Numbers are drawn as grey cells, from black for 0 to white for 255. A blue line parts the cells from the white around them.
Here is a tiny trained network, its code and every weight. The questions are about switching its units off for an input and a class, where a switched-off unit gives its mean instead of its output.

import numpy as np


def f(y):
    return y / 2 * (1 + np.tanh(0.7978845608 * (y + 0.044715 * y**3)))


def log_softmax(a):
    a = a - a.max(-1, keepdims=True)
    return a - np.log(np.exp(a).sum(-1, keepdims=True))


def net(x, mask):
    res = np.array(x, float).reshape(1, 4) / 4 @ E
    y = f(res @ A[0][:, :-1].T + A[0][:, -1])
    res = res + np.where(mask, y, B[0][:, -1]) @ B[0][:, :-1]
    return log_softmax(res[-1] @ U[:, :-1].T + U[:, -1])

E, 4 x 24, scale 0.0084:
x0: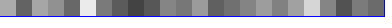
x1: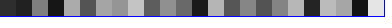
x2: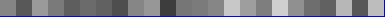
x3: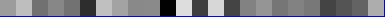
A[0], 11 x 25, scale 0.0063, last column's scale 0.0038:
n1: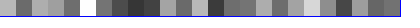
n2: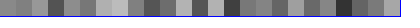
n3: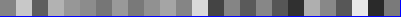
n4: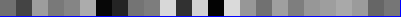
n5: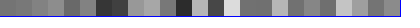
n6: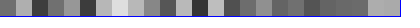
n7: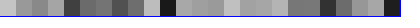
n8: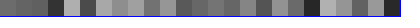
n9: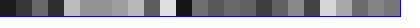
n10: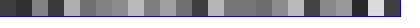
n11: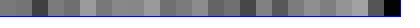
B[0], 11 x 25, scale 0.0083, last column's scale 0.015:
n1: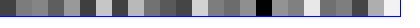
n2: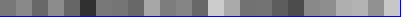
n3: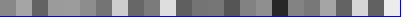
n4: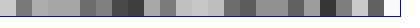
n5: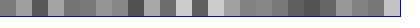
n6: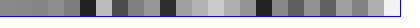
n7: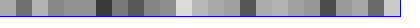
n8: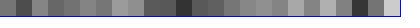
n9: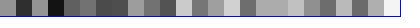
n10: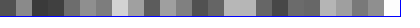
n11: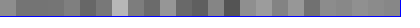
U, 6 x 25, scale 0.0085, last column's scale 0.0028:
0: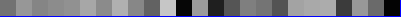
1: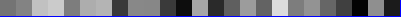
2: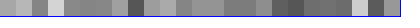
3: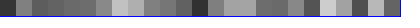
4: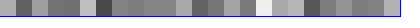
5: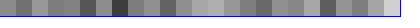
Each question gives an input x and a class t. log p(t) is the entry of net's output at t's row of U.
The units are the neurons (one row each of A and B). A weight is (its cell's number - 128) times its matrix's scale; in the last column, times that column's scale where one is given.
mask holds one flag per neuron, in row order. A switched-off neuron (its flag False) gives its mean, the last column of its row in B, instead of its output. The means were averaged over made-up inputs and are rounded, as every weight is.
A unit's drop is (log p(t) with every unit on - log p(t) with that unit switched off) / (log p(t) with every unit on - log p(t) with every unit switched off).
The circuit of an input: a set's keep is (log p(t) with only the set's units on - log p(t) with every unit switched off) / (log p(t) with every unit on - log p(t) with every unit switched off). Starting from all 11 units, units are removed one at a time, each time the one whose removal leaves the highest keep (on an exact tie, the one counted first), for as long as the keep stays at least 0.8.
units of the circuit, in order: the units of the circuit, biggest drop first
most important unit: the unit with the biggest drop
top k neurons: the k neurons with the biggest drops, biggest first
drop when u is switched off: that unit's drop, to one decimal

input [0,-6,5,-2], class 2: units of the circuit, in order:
(n9, n3)
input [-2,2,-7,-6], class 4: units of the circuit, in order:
(n9, n6)
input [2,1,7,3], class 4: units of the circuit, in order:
(n1, n6)
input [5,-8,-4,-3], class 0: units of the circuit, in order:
(n1, n3)
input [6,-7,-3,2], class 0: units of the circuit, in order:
(n3, n1)
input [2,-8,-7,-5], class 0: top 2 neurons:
(n1, n3)
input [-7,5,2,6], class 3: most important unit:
n10
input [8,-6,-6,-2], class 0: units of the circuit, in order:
(n3, n1)
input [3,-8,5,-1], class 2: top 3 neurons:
(n3, n9, n6)
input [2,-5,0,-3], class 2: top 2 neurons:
(n3, n9)
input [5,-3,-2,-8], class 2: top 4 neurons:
(n3, n4, n6, n9)
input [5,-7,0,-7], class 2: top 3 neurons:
(n3, n4, n9)
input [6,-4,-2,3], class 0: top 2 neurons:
(n3, n6)
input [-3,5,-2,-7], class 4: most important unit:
n9
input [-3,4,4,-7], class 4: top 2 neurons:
(n4, n1)
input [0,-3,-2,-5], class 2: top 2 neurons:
(n3, n4)
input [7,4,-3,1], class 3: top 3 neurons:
(n4, n6, n7)
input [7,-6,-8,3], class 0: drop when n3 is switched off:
0.2
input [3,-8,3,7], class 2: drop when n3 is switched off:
0.4
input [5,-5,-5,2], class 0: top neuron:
(n3)
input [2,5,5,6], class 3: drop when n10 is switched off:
0.2
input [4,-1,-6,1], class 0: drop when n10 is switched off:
0.0
